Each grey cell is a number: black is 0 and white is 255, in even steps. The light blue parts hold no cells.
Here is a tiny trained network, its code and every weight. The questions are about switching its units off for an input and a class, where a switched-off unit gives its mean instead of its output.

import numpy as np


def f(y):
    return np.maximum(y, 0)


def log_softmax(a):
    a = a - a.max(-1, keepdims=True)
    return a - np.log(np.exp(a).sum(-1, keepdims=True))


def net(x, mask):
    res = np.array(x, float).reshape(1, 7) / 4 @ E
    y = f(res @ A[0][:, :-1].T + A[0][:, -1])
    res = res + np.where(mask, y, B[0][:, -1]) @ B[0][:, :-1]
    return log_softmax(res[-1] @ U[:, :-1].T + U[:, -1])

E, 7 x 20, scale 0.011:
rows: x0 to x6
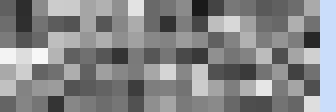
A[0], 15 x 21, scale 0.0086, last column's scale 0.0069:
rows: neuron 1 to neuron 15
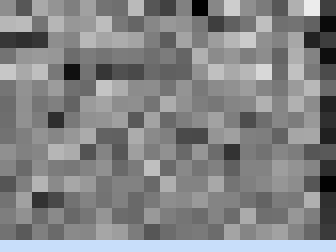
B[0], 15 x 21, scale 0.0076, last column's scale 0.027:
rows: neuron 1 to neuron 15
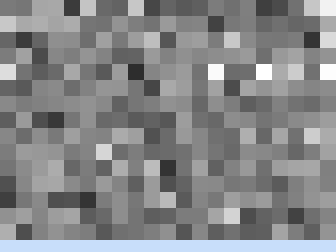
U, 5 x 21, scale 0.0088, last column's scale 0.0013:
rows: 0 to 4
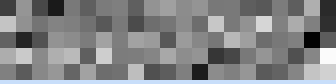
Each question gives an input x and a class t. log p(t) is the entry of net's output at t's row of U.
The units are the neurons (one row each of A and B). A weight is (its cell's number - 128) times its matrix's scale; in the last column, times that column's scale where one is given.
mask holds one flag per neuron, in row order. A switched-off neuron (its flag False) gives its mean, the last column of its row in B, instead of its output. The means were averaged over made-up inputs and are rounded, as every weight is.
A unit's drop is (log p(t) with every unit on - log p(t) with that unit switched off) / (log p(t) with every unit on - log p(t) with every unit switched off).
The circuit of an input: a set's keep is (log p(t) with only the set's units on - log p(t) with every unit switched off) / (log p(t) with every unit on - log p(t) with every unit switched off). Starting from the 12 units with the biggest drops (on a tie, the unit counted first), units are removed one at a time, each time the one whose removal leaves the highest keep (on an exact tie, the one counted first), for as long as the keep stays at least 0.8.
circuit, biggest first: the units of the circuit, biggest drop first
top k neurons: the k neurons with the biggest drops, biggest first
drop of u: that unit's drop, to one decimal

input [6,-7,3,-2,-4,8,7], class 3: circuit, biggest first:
[neuron 5; neuron 1]
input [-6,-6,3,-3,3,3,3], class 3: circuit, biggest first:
[neuron 5]
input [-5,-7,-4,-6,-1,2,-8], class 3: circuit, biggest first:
[neuron 5; neuron 3]
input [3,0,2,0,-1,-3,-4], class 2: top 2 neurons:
[neuron 3; neuron 9]
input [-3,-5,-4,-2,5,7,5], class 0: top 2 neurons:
[neuron 13; neuron 8]
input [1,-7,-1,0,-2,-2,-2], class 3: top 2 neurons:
[neuron 5; neuron 1]
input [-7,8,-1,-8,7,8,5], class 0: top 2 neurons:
[neuron 13; neuron 8]
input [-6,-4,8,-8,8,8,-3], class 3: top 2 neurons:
[neuron 2; neuron 10]
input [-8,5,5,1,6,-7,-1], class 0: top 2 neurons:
[neuron 5; neuron 3]
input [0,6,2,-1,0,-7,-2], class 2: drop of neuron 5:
-0.1
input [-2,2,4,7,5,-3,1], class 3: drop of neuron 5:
0.7
